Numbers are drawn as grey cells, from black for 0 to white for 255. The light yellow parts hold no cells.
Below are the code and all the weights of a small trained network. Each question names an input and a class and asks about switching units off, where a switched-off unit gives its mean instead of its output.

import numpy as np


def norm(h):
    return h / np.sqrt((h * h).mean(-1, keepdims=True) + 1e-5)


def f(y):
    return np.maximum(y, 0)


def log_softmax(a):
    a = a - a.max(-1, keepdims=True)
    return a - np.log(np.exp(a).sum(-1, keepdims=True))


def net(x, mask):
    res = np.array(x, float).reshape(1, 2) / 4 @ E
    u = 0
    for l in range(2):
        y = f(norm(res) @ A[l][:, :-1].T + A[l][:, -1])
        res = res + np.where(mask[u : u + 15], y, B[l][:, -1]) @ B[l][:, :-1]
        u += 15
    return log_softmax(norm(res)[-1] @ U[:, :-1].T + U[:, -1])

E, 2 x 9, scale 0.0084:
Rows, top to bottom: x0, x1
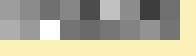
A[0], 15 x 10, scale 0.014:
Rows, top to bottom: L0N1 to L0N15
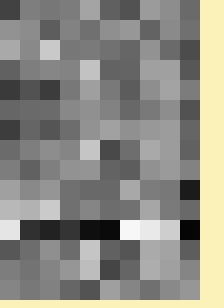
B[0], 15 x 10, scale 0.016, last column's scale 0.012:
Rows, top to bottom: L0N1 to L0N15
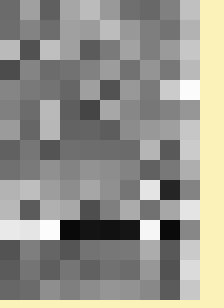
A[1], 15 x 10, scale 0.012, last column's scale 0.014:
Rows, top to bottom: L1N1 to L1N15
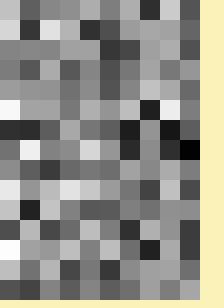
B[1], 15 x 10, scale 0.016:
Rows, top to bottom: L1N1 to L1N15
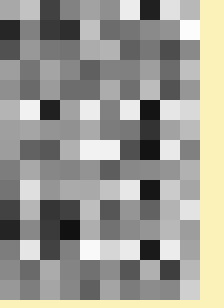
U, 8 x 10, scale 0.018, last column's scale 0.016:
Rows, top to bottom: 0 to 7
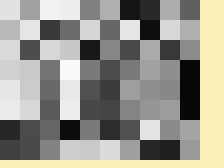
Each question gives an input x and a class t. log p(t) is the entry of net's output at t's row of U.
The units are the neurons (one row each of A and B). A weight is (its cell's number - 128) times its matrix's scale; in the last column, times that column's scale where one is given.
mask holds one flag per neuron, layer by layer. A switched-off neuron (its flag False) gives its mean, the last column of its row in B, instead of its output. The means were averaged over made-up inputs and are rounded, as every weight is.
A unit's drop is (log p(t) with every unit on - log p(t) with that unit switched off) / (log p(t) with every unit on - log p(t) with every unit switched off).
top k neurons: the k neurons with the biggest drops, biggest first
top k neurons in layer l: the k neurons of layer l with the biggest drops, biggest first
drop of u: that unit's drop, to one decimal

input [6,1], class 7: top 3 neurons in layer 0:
[L0N5; L0N11; L0N15]
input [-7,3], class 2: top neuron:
[L1N2]
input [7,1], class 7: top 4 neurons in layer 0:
[L0N5; L0N11; L0N15; L0N3]
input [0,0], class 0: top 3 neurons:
[L0N7; L0N3; L0N11]
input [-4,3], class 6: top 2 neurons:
[L0N11; L1N6]
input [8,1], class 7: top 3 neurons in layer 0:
[L0N5; L0N11; L0N15]
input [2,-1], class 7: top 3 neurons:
[L0N5; L0N11; L0N3]
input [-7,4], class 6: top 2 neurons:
[L1N6; L0N3]
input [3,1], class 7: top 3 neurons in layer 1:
[L1N6; L1N11; L1N1]
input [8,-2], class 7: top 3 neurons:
[L0N5; L0N11; L1N6]
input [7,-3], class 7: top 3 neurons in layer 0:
[L0N5; L0N11; L0N3]
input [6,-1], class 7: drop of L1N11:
0.1
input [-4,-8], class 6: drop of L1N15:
0.0
